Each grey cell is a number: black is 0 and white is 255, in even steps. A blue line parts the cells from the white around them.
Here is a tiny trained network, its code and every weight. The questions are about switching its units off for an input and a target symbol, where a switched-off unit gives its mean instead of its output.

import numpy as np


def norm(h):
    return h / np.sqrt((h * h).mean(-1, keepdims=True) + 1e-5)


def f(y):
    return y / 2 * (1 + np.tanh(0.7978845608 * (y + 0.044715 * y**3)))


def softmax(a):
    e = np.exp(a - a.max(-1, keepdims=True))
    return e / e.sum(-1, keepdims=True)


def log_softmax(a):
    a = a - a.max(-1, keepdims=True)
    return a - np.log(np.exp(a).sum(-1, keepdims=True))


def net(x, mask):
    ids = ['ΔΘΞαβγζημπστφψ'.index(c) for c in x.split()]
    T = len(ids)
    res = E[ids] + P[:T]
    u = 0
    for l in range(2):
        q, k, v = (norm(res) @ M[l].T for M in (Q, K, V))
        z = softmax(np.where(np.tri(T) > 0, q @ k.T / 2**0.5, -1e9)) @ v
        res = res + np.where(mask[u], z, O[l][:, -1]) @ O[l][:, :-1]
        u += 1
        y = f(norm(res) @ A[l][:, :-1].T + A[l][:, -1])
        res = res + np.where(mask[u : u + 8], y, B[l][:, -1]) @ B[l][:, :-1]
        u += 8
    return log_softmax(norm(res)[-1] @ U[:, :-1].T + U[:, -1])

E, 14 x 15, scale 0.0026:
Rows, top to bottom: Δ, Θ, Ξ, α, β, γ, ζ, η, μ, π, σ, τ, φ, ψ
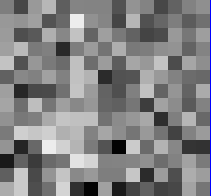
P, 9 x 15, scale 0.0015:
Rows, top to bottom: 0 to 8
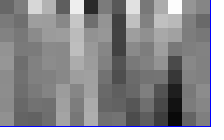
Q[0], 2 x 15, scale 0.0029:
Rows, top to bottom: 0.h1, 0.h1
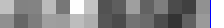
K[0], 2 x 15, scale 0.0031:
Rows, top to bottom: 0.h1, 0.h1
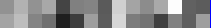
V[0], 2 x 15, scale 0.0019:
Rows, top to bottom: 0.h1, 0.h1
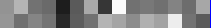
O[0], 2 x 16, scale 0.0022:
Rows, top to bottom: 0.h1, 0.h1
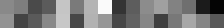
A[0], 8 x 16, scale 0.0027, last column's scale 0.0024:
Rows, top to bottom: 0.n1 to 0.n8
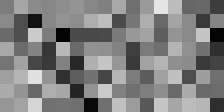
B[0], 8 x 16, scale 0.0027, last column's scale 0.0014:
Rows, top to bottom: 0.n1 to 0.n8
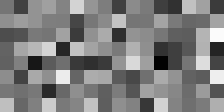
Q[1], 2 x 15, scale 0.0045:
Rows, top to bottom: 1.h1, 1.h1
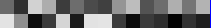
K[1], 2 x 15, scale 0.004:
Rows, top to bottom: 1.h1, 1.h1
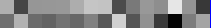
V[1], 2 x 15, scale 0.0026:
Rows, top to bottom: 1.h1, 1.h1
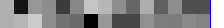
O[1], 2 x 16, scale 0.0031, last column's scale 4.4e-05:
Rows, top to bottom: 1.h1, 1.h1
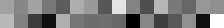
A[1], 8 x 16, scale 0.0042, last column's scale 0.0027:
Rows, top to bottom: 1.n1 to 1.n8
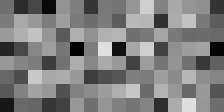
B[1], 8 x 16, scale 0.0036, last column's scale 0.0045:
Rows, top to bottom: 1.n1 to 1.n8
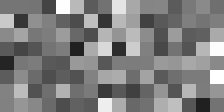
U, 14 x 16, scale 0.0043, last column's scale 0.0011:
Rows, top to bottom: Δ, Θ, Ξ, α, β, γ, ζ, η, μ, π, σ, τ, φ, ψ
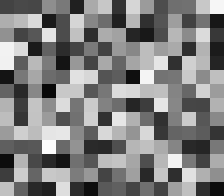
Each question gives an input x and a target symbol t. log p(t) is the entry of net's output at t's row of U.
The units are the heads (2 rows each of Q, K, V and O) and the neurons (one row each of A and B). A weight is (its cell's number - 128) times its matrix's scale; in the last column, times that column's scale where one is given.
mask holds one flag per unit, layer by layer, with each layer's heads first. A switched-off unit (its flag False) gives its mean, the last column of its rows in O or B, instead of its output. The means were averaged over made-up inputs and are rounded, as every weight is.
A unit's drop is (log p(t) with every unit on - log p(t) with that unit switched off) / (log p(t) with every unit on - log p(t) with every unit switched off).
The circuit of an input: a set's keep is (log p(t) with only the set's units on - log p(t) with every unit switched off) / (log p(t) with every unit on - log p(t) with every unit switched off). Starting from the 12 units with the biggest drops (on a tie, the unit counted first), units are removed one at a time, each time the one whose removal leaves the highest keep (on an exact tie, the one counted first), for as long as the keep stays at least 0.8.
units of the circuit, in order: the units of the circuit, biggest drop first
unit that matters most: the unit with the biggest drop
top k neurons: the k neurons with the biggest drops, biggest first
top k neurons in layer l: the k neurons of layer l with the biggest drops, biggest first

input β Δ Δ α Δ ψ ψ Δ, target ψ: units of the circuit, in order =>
1.h1, 0.h1
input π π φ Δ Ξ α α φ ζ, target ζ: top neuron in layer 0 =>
0.n5
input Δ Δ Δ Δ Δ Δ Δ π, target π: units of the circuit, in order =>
1.n3, 1.n4
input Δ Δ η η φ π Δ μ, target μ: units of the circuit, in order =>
1.n2, 1.n4
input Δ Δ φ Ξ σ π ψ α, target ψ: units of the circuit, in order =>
1.h1, 0.n6
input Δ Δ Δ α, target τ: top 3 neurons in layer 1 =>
1.n5, 1.n3, 1.n4
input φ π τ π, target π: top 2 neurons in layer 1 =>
1.n4, 1.n3
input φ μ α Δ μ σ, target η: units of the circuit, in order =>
0.h1, 1.n4, 0.n2
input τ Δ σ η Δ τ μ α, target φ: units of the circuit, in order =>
1.h1, 1.n7
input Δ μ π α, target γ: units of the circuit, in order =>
0.h1, 1.n5, 1.n4, 1.h1
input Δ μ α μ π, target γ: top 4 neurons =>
1.n5, 0.n7, 1.n4, 0.n8
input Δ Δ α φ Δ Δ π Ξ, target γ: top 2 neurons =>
1.n5, 1.n4
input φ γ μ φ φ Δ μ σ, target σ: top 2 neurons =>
1.n4, 0.n3
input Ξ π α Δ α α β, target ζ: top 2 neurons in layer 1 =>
1.n1, 1.n4
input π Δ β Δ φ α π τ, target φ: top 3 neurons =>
0.n2, 0.n5, 1.n7
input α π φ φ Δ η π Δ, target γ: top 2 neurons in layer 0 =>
0.n3, 0.n2
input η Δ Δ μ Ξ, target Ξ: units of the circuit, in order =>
1.n4
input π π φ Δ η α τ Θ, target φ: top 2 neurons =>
1.n7, 0.n6
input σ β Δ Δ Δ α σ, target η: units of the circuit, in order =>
0.h1, 1.n4, 1.h1
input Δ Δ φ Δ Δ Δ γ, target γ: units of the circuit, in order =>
1.n4
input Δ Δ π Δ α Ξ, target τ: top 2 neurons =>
1.n5, 0.n2
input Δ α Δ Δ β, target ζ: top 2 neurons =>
0.n8, 1.n5
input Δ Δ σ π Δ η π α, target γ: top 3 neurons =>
0.n6, 1.n5, 1.n4
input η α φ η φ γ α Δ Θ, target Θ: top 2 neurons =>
1.n4, 1.n6
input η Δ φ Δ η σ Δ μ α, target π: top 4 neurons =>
1.n3, 0.n6, 1.n4, 0.n3
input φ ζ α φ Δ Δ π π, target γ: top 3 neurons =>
1.n5, 1.n4, 0.n7
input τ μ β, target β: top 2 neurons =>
1.n4, 1.n6
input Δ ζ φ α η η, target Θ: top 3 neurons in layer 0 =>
0.n4, 0.n5, 0.n2
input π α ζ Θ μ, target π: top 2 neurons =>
0.n2, 1.n3
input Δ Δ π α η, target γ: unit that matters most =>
0.h1
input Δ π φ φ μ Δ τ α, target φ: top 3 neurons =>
1.n7, 0.n6, 1.n4
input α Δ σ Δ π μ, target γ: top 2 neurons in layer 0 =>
0.n7, 0.n8
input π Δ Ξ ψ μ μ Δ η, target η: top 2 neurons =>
1.n4, 0.n6
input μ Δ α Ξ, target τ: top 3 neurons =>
0.n2, 1.n5, 1.n3
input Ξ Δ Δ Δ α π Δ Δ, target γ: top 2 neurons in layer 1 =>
1.n5, 1.n4
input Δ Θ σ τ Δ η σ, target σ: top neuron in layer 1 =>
1.n4
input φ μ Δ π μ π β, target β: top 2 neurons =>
1.n4, 0.n8
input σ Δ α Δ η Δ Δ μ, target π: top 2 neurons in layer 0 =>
0.n2, 0.n4
